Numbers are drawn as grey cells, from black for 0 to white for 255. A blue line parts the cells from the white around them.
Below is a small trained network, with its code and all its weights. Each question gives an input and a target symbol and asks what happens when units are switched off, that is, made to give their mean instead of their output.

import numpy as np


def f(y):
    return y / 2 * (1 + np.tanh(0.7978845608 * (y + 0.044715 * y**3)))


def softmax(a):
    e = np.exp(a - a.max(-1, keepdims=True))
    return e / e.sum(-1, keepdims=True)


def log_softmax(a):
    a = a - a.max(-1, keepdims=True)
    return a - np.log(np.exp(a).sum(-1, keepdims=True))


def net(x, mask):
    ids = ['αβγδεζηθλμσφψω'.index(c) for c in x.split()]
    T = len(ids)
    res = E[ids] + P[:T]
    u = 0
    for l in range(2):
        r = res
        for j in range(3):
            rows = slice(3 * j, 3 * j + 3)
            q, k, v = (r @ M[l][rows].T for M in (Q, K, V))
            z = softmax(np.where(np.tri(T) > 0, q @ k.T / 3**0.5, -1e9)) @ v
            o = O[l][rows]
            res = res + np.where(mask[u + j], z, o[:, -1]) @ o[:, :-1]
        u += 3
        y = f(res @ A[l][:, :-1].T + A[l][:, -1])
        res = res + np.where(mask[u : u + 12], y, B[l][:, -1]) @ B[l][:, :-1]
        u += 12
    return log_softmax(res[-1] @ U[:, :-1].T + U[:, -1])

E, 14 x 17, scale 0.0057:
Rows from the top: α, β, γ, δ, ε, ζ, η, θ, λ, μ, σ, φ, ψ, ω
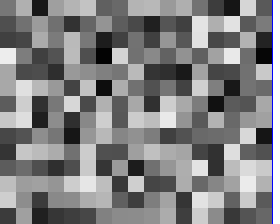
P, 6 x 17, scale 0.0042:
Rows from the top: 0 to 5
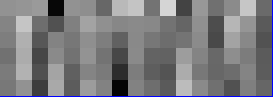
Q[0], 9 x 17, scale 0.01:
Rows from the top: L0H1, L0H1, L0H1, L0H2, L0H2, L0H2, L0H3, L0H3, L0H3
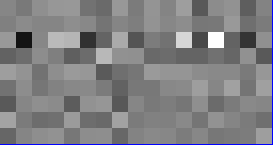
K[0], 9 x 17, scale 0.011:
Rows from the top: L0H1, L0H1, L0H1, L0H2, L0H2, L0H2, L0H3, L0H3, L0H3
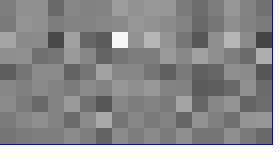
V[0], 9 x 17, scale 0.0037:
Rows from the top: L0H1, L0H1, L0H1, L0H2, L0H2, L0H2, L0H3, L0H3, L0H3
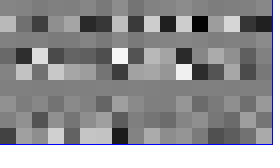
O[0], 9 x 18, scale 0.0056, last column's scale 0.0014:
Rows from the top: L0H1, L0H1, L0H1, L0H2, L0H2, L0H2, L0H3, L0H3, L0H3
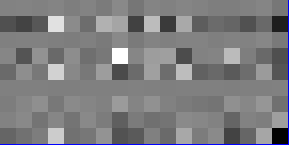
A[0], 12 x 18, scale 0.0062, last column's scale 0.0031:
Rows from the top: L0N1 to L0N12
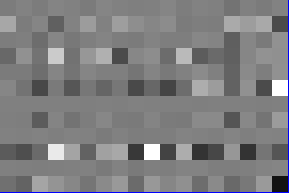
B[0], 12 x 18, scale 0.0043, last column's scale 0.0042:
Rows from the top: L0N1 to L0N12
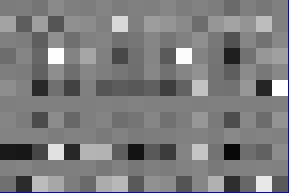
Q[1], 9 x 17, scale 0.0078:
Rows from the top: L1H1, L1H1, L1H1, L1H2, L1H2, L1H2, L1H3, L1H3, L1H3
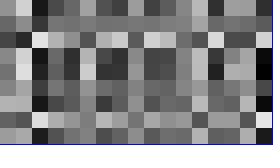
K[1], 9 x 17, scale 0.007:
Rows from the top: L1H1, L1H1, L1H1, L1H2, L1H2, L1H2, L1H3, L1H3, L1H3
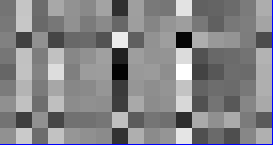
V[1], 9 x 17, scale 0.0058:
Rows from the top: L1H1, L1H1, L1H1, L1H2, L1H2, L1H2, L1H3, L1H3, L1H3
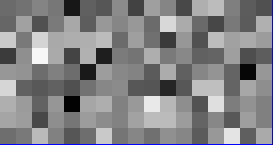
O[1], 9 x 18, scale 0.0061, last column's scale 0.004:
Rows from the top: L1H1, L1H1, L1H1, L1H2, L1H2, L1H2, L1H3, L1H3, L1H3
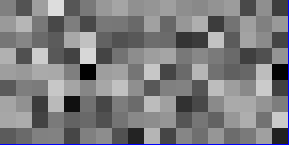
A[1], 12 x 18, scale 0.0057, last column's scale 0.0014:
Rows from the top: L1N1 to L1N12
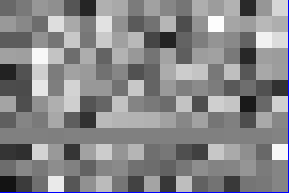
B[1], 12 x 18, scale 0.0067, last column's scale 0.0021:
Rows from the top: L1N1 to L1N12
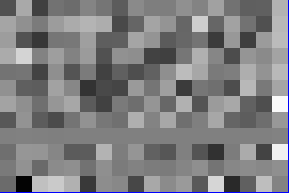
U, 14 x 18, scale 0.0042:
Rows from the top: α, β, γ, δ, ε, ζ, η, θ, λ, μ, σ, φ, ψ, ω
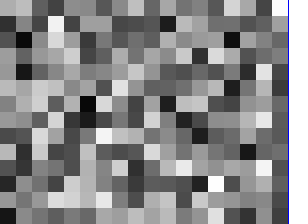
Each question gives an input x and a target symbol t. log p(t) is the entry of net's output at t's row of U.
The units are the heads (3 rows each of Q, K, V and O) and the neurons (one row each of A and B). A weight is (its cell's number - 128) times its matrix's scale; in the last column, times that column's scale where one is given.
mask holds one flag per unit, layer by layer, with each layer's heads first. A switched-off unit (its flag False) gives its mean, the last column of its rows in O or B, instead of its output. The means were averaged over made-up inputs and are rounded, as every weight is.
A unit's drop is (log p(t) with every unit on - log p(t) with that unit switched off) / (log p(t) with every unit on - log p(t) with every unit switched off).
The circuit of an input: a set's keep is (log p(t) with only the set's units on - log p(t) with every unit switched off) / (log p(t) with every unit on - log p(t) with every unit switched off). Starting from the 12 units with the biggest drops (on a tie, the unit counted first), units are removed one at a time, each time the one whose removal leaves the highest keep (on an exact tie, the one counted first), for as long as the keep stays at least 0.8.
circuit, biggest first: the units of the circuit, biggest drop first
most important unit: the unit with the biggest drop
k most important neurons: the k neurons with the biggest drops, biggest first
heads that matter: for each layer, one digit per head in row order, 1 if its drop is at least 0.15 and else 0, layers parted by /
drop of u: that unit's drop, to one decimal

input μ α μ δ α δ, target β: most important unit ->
L0H1
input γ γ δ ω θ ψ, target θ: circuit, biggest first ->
(L1H3 L1H2)
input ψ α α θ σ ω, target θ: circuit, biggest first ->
(L1H3 L1H2 L0H2)
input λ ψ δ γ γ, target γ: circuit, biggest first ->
(L1H3 L1N6 L1H1)
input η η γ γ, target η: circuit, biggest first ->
(L1H2 L1H1 L1H3)
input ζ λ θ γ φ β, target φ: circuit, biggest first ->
(L1H1 L1H2 L0H2)
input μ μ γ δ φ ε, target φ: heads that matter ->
000 / 100
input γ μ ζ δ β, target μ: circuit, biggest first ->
(L1H2 L0N6 L1H3)
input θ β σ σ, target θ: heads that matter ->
000 / 011
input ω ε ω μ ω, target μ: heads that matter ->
000 / 010
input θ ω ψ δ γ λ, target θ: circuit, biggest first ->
(L1H3 L0N6 L1H2)
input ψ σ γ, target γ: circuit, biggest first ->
(L1H3 L1N6 L1H1 L0H2)
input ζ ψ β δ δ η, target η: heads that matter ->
000 / 110
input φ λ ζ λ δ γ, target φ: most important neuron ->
(L0N6)
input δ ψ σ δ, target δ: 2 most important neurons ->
(L1N7 L1N12)
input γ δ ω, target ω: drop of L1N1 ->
0.2
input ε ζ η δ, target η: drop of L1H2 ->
0.4
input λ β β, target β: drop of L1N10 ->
0.1
